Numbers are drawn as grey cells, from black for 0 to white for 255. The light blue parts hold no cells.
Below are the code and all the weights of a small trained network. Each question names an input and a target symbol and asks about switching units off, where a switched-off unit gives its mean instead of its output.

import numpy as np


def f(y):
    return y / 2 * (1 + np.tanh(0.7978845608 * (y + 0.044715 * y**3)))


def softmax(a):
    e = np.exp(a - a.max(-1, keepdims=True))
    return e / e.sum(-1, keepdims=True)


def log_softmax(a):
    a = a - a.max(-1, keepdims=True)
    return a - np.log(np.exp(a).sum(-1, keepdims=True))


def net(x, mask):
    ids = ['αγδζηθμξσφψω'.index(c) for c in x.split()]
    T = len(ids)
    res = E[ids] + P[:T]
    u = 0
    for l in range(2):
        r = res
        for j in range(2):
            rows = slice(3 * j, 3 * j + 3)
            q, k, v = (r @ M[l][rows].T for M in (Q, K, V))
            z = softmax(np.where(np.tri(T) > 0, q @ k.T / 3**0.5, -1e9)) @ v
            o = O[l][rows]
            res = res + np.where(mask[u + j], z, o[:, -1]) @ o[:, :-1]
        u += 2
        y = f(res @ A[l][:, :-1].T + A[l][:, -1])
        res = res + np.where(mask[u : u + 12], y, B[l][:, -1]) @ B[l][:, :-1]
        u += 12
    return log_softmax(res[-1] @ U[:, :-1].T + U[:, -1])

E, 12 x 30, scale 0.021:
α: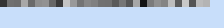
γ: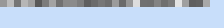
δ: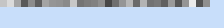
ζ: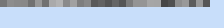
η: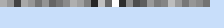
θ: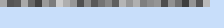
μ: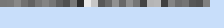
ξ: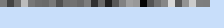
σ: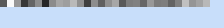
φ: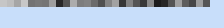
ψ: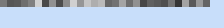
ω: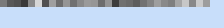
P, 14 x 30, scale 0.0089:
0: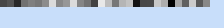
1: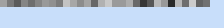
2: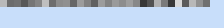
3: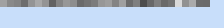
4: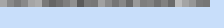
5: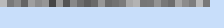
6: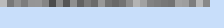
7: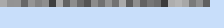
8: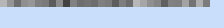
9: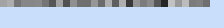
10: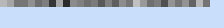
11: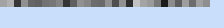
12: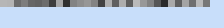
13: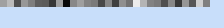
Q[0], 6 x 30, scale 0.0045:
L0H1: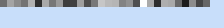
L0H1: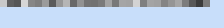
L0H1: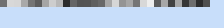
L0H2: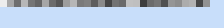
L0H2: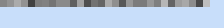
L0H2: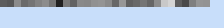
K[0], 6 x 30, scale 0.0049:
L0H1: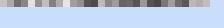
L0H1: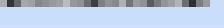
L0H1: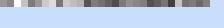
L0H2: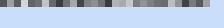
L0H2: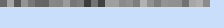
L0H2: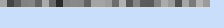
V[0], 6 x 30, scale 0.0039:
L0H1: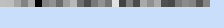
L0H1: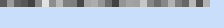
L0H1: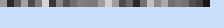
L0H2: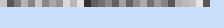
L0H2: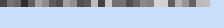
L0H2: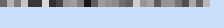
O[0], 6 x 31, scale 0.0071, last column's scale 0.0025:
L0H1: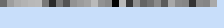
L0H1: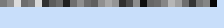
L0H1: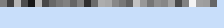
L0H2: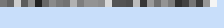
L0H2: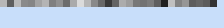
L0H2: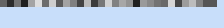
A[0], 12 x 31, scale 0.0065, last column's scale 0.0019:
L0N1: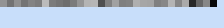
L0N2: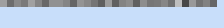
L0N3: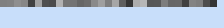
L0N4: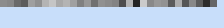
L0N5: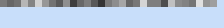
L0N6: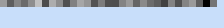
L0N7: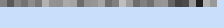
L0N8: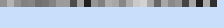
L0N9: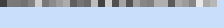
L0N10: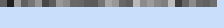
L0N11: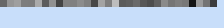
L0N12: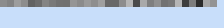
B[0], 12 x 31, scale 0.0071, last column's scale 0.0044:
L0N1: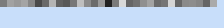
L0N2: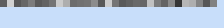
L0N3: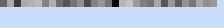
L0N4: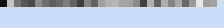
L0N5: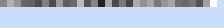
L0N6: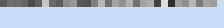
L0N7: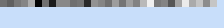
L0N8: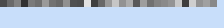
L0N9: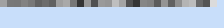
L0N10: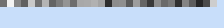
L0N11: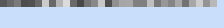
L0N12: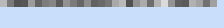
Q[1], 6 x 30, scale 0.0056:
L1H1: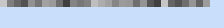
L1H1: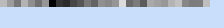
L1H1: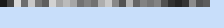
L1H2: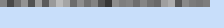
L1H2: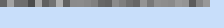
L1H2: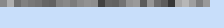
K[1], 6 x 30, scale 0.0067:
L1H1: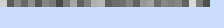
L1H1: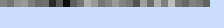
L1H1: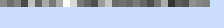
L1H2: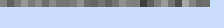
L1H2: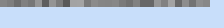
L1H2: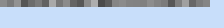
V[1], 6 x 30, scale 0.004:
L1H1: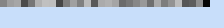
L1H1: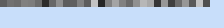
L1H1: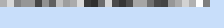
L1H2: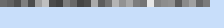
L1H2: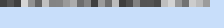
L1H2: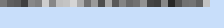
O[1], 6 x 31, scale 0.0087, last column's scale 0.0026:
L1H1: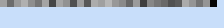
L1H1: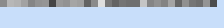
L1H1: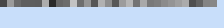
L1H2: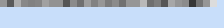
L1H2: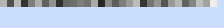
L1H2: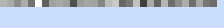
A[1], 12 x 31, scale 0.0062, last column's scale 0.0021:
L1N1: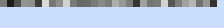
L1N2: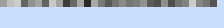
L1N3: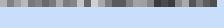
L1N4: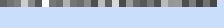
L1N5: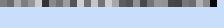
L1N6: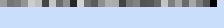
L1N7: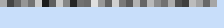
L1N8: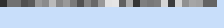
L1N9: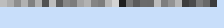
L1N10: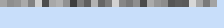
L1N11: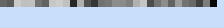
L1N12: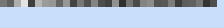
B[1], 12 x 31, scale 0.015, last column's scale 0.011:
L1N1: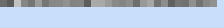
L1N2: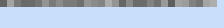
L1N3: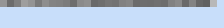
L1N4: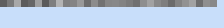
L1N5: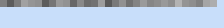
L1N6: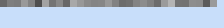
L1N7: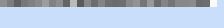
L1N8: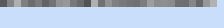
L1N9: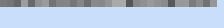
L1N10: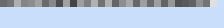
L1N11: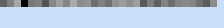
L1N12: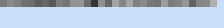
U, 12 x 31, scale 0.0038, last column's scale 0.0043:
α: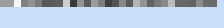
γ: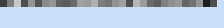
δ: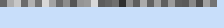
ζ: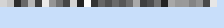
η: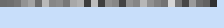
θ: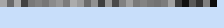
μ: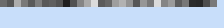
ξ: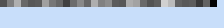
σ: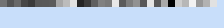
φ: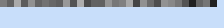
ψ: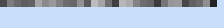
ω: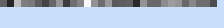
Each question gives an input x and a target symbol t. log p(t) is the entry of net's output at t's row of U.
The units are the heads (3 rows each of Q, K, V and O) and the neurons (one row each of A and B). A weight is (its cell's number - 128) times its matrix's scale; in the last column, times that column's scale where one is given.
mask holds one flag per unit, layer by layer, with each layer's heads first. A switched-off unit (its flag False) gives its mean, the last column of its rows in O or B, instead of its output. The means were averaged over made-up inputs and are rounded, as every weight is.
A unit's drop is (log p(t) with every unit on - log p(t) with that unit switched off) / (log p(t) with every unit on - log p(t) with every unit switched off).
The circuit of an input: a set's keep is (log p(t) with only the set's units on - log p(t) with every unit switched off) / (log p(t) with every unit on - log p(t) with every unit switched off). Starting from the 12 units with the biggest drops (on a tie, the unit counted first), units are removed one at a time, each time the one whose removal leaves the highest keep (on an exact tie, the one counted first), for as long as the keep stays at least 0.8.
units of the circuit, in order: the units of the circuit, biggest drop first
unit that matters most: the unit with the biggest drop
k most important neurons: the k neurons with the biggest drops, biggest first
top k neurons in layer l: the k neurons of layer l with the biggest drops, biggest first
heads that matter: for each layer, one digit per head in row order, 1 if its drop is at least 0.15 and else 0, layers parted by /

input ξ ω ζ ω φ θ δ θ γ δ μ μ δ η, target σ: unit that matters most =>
L0H2
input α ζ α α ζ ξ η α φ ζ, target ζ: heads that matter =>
01 / 00
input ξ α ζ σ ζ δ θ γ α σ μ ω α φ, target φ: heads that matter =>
00 / 10
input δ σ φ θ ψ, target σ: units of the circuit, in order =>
[L0H1, L0N7]
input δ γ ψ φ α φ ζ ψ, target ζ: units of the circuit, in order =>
[L1N10, L1N8]
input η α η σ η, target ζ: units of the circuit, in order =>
[L0H1, L1H2, L1N8, L1H1]
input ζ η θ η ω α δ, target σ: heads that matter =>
01 / 00
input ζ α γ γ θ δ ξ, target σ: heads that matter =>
11 / 00
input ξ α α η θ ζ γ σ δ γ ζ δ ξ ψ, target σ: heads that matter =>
10 / 00
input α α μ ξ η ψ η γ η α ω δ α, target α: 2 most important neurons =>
[L1N10, L1N5]
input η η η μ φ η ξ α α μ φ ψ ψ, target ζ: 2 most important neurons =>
[L0N3, L0N7]
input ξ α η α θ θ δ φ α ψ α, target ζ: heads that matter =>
00 / 00
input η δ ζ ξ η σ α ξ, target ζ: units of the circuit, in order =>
[L1N10, L1H1]
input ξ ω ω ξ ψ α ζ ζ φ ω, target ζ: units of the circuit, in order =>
[L0H2, L1N10, L1N3]
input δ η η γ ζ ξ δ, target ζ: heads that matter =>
10 / 10
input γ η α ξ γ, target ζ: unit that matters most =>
L0H1
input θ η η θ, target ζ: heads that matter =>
10 / 00
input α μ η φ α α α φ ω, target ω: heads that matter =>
00 / 10
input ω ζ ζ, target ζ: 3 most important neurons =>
[L1N10, L1N3, L1N8]
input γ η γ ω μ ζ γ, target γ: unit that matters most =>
L1H1
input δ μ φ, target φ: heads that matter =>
10 / 10
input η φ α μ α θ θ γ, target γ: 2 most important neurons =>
[L1N10, L1N11]
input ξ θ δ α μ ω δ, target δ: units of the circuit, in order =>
[L1H1, L1N10, L1N2, L0H2]
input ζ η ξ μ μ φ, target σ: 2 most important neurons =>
[L0N11, L1N10]
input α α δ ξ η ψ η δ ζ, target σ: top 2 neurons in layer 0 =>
[L0N7, L0N4]
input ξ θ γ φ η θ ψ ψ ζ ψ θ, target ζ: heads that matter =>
00 / 00
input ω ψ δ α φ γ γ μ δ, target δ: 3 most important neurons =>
[L1N10, L1N2, L0N7]
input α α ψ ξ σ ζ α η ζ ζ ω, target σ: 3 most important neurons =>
[L1N10, L0N9, L1N8]
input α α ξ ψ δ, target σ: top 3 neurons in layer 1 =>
[L1N10, L1N8, L1N3]
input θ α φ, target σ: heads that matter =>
01 / 10
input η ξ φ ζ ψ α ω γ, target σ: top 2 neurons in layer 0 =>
[L0N8, L0N5]
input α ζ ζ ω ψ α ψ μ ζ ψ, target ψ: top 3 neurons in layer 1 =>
[L1N10, L1N7, L1N5]
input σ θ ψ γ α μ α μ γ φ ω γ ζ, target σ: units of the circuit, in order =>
[L0N6]
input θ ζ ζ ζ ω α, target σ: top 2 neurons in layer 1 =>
[L1N10, L1N4]
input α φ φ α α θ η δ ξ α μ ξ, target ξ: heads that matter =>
10 / 10
